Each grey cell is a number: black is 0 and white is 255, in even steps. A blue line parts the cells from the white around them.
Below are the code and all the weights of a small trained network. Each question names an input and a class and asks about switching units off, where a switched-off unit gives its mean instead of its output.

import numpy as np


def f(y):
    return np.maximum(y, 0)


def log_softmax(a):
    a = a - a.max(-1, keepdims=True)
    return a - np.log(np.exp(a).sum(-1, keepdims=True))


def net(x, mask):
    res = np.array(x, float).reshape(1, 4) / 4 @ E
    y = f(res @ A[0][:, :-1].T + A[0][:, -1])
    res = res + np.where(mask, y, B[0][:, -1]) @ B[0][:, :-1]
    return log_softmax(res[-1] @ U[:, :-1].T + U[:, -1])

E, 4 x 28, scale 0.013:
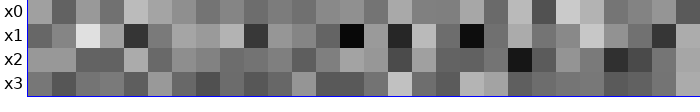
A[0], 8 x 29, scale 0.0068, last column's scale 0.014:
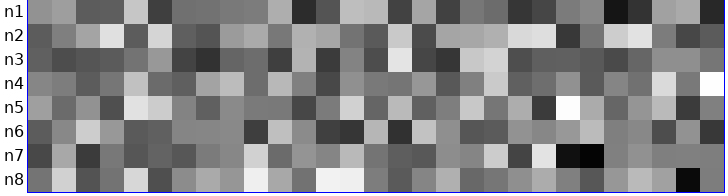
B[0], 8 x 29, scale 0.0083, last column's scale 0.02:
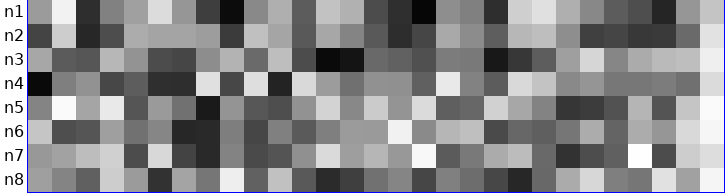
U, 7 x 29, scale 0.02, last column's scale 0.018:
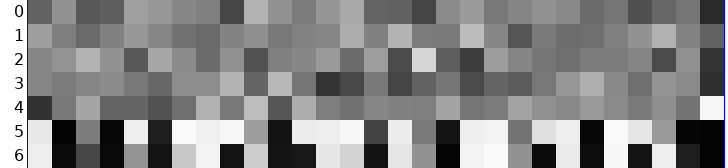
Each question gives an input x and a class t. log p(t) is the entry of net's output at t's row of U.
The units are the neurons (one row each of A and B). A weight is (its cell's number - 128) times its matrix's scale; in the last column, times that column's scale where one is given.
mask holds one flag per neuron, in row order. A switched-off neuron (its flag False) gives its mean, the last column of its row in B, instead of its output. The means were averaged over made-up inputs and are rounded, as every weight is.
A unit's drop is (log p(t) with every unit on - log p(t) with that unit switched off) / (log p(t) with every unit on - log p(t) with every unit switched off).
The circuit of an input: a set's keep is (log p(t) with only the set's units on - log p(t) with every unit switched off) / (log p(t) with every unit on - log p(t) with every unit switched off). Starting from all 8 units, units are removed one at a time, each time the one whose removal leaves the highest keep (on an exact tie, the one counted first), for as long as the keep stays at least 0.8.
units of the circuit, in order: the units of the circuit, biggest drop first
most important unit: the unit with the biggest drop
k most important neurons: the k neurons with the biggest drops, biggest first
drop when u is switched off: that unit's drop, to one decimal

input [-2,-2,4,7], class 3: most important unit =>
n3
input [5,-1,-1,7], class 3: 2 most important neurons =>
[n3 n7]
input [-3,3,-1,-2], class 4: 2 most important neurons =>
[n5 n8]
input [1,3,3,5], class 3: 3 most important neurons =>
[n5 n7 n2]
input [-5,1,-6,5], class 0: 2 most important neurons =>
[n2 n5]
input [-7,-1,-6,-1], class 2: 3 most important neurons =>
[n7 n1 n4]
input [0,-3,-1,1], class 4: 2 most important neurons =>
[n6 n4]
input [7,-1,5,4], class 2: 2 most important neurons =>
[n5 n2]
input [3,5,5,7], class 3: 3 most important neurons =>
[n5 n2 n7]
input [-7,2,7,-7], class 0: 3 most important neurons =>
[n1 n5 n3]
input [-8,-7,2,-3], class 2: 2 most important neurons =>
[n7 n6]
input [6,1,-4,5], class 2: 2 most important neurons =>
[n5 n8]
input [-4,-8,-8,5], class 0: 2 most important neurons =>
[n2 n6]
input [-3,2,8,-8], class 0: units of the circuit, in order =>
[n1]
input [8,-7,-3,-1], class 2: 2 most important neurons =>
[n5 n6]
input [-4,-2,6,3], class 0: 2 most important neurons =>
[n1 n5]
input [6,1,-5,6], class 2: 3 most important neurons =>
[n5 n8 n1]
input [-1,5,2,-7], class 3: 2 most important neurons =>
[n5 n7]
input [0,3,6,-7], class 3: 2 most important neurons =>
[n2 n8]
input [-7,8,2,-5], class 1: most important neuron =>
[n6]
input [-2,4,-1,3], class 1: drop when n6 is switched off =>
0.3
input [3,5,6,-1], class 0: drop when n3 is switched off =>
0.2
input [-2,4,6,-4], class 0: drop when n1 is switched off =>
0.1
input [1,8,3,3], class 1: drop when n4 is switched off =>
0.0
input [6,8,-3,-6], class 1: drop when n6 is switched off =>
0.7
